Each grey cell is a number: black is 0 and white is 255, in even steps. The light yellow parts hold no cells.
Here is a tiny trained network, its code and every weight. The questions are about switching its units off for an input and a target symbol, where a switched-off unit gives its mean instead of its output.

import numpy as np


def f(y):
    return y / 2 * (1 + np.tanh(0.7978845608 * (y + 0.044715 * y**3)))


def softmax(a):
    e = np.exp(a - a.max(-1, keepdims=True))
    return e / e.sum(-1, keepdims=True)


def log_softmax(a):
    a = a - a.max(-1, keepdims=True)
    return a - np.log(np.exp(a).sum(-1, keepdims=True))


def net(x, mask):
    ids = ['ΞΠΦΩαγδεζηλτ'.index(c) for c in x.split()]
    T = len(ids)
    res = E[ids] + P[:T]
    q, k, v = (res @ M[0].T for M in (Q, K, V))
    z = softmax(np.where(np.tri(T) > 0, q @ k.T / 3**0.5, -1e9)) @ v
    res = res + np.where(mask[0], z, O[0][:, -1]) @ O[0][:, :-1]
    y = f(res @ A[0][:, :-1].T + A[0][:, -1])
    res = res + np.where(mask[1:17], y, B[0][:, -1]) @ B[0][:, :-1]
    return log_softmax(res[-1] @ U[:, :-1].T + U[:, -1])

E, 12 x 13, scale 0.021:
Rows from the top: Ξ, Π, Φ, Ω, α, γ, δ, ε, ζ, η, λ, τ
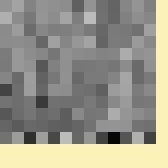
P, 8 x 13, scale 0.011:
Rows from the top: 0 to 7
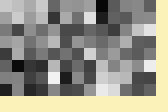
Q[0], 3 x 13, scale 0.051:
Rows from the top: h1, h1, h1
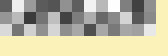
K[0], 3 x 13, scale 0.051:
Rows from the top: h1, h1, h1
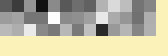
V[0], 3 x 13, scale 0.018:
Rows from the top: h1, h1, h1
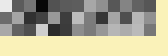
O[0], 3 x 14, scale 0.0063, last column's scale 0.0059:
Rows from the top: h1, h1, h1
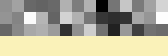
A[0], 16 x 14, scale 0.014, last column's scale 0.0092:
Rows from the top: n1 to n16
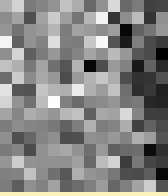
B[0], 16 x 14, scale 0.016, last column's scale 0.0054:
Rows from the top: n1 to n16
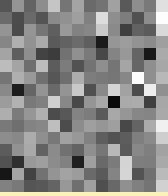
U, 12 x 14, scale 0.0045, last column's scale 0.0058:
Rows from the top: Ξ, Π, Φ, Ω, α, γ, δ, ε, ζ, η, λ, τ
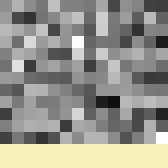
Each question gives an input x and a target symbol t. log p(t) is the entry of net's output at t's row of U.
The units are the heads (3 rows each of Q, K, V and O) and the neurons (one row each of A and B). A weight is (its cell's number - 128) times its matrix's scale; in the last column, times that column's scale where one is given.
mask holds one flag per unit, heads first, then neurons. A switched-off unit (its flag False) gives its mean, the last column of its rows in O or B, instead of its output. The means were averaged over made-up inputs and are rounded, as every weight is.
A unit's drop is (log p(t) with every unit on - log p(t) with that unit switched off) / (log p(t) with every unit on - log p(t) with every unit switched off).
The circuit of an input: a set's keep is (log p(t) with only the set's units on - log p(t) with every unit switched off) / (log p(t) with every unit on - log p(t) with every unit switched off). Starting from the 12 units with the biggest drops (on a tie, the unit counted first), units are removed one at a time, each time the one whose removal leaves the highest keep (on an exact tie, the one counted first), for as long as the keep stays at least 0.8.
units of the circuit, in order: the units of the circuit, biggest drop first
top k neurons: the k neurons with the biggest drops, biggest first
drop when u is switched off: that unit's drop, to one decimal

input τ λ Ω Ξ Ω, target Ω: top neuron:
(n1)
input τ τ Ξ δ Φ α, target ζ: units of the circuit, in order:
(n2 n16)
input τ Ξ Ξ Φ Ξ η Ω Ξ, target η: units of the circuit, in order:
(h1 n15)
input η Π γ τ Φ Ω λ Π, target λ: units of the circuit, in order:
(h1 n11)
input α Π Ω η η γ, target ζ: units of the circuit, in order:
(n2 n3)
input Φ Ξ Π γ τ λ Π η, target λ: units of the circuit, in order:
(h1 n11)
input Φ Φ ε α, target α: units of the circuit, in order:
(h1 n7)
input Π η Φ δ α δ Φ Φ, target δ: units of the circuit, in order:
(h1 n5)
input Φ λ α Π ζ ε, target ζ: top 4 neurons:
(n2 n16 n3 n11)
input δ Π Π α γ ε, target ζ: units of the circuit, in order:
(n2 n3 n16)
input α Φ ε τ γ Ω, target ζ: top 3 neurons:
(n4 n12 n16)
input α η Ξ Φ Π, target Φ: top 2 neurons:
(n3 n4)
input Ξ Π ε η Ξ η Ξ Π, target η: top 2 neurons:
(n15 n4)
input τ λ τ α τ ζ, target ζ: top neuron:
(n2)
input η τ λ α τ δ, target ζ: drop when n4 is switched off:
-0.1
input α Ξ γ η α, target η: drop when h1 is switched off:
1.1
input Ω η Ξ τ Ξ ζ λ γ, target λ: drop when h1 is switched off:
0.9
